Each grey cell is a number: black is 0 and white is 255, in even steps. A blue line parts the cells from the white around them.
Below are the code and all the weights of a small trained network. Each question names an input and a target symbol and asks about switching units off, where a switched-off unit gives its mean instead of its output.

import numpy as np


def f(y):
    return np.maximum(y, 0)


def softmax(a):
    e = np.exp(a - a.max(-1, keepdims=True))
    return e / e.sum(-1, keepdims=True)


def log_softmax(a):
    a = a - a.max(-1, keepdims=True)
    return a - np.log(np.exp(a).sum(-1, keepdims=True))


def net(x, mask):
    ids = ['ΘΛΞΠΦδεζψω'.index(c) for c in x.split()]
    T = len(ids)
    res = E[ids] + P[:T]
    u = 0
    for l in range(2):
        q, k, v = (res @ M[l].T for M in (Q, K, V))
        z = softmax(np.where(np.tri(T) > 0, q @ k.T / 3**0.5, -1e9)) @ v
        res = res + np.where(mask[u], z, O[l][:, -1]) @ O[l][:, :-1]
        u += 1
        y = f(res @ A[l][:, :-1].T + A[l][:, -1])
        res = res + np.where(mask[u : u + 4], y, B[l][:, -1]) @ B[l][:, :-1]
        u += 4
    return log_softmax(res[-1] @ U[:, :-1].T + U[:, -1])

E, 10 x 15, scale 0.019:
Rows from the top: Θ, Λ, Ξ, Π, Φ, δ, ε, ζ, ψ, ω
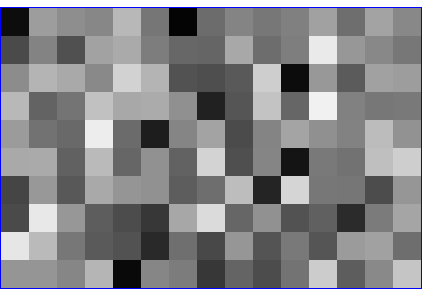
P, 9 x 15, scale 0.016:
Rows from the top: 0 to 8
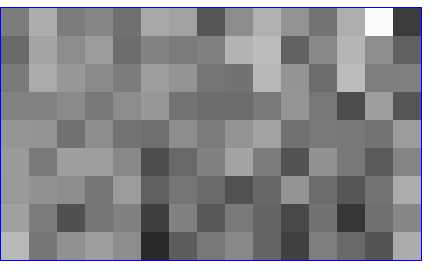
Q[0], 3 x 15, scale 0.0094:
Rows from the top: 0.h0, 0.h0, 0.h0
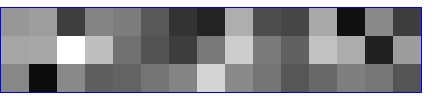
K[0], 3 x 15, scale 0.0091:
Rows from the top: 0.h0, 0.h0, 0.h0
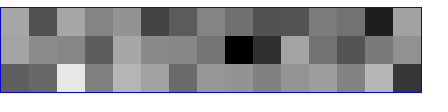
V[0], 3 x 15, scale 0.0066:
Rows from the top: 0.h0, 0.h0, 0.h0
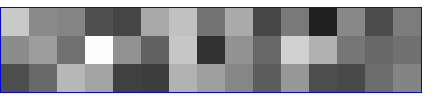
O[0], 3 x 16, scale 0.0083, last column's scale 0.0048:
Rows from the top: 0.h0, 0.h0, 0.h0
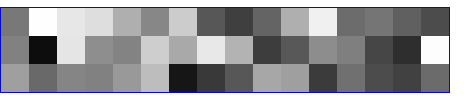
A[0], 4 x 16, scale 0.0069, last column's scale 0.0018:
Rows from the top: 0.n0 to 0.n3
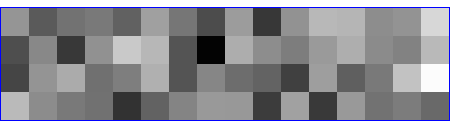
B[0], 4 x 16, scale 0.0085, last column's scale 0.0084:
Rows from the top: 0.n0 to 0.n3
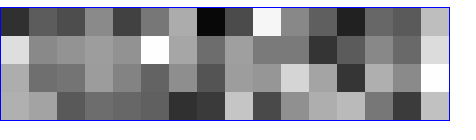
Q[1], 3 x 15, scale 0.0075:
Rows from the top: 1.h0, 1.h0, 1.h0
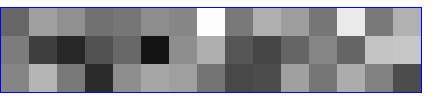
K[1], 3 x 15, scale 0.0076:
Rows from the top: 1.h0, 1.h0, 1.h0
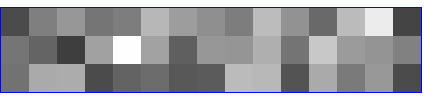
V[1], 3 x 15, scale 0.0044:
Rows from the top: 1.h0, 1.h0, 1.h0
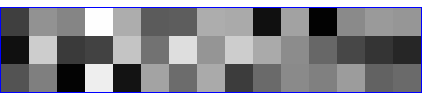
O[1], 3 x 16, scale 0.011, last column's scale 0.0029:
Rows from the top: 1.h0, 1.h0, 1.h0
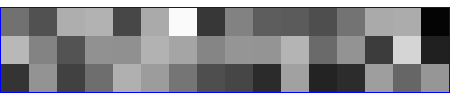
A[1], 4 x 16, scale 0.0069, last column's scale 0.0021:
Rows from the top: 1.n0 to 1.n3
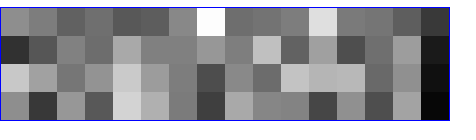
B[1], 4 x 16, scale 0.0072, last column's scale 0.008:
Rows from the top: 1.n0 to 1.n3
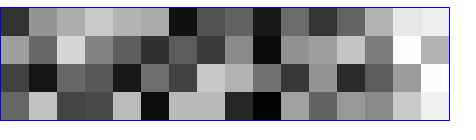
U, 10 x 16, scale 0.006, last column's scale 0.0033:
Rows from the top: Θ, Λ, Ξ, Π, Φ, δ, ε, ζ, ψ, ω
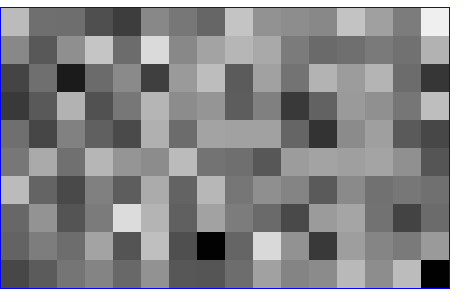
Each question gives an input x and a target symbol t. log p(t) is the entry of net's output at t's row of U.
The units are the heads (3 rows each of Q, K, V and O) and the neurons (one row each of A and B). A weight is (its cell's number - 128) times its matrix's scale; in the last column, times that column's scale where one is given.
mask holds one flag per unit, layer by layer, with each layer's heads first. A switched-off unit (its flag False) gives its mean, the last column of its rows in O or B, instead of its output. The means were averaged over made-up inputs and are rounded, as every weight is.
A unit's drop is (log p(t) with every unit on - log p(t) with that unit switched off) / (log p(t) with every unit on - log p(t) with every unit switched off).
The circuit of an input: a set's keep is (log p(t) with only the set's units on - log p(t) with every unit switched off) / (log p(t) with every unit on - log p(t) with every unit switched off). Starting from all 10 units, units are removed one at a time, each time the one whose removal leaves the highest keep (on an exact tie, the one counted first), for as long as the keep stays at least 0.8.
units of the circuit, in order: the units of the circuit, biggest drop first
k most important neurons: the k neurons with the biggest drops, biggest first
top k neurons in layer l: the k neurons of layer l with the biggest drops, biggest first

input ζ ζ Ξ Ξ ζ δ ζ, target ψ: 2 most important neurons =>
[1.n3; 1.n2]
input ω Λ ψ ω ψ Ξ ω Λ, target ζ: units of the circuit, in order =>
[1.h0; 0.h0]
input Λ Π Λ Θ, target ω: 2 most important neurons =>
[1.n1; 0.n1]
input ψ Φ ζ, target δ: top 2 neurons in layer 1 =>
[1.n2; 1.n0]
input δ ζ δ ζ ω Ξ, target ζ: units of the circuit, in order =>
[1.h0; 0.n0]
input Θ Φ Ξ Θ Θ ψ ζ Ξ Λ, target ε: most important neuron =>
[0.n1]
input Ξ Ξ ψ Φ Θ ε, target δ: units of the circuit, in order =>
[1.n3; 1.h0]
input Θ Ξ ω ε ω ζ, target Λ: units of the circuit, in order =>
[1.n3; 1.h0]
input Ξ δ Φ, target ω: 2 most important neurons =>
[1.n0; 0.n1]
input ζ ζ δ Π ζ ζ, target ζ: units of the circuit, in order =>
[1.h0; 1.n0; 0.h0]
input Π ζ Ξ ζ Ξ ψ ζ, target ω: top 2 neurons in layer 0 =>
[0.n1; 0.n0]
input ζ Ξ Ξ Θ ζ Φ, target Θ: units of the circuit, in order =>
[0.h0; 0.n3]
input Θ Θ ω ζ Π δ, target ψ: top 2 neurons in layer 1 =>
[1.n3; 1.n2]
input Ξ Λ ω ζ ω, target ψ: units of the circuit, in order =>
[0.n0]
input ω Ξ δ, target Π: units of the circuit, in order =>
[1.h0; 0.h0]
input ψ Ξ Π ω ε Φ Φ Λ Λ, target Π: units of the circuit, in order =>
[1.h0; 0.h0; 1.n3]
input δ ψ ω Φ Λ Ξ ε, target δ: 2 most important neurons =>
[1.n3; 0.n0]
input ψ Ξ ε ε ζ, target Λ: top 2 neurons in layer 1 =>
[1.n3; 1.n1]
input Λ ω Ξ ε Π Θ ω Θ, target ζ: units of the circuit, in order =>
[0.n0; 1.h0; 0.h0]
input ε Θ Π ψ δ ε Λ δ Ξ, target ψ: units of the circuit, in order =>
[0.h0]
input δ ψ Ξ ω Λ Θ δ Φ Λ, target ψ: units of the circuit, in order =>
[1.h0; 0.h0; 0.n1]
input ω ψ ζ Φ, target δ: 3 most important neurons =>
[0.n1; 1.n2; 0.n0]
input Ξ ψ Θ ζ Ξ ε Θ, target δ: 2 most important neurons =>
[1.n3; 0.n2]
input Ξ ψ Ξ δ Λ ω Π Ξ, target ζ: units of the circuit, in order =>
[0.n0; 1.h0]
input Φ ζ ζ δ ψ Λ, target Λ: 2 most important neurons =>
[0.n1; 1.n3]
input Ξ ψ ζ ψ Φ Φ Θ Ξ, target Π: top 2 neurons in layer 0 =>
[0.n3; 0.n0]
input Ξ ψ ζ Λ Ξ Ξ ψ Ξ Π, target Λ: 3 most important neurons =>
[1.n2; 1.n3; 0.n1]
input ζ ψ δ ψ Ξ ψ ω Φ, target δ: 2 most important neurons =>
[1.n2; 0.n0]
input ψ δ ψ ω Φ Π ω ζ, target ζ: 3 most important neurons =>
[1.n0; 0.n3; 0.n0]
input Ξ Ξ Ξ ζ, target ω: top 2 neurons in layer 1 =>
[1.n0; 1.n3]
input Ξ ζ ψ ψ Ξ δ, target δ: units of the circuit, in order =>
[0.h0]
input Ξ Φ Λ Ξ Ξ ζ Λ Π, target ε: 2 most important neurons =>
[1.n3; 0.n1]
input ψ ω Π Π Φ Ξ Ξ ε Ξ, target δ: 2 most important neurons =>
[1.n3; 0.n3]
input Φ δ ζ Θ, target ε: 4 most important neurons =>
[0.n1; 1.n3; 1.n2; 1.n0]
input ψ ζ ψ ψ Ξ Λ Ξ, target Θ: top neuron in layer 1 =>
[1.n0]
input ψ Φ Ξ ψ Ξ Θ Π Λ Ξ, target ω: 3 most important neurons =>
[1.n0; 1.n1; 0.n1]
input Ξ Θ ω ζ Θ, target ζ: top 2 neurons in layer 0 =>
[0.n0; 0.n1]
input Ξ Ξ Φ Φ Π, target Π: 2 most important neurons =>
[0.n2; 0.n0]
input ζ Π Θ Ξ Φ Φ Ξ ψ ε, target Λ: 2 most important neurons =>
[1.n3; 1.n2]
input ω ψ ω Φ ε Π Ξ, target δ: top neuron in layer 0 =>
[0.n2]
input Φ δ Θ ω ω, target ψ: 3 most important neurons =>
[0.n0; 1.n3; 1.n2]
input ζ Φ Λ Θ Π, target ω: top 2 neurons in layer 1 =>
[1.n1; 1.n0]
